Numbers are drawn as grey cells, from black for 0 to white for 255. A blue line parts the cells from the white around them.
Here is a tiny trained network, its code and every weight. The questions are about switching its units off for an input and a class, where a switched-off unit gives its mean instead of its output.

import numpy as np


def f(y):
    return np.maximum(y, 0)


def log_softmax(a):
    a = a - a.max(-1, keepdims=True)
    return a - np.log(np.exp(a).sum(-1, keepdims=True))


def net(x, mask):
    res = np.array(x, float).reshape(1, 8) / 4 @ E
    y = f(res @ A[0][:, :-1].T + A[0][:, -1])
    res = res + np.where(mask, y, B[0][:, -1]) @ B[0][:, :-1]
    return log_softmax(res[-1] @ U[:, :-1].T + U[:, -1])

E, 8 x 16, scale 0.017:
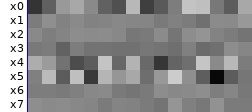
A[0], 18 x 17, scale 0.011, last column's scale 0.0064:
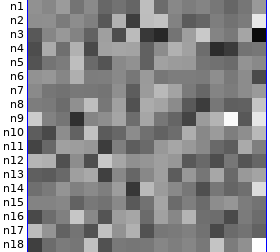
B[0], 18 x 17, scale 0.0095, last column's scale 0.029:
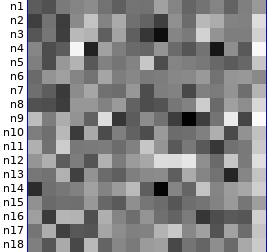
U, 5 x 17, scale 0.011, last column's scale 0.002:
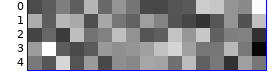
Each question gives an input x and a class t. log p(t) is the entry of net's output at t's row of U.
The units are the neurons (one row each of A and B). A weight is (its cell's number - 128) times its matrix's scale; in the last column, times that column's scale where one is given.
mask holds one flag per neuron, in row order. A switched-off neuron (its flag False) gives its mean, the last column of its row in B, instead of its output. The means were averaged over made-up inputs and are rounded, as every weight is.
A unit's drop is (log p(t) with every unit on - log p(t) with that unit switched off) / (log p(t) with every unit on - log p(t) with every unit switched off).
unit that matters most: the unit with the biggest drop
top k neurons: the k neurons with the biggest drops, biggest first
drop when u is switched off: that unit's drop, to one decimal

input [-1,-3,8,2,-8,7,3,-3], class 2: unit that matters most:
n9
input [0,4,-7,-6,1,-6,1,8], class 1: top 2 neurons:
n9, n2
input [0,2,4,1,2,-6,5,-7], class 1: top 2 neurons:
n9, n2
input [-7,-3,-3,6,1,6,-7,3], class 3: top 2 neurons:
n12, n3
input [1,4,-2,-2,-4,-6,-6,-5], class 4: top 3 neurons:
n13, n3, n18
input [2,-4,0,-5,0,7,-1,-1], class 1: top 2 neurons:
n4, n2
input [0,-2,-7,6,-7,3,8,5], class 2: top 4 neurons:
n9, n8, n14, n2
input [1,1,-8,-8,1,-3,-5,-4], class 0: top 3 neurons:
n4, n16, n11
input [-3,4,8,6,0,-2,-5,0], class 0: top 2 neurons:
n4, n16
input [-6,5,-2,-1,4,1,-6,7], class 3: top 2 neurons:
n12, n4
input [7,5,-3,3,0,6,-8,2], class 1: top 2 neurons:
n16, n2
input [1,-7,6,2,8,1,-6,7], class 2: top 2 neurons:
n3, n17
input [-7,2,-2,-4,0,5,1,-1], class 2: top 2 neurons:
n2, n8
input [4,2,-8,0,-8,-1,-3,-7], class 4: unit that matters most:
n9
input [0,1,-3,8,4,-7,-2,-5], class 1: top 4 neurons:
n9, n2, n14, n8
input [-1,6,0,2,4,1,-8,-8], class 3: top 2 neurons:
n4, n16
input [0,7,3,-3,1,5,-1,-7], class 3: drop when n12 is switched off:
0.2
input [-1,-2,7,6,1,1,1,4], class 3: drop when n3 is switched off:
0.1
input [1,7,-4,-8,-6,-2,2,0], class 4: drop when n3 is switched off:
0.2
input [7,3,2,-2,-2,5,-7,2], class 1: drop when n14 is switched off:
0.0
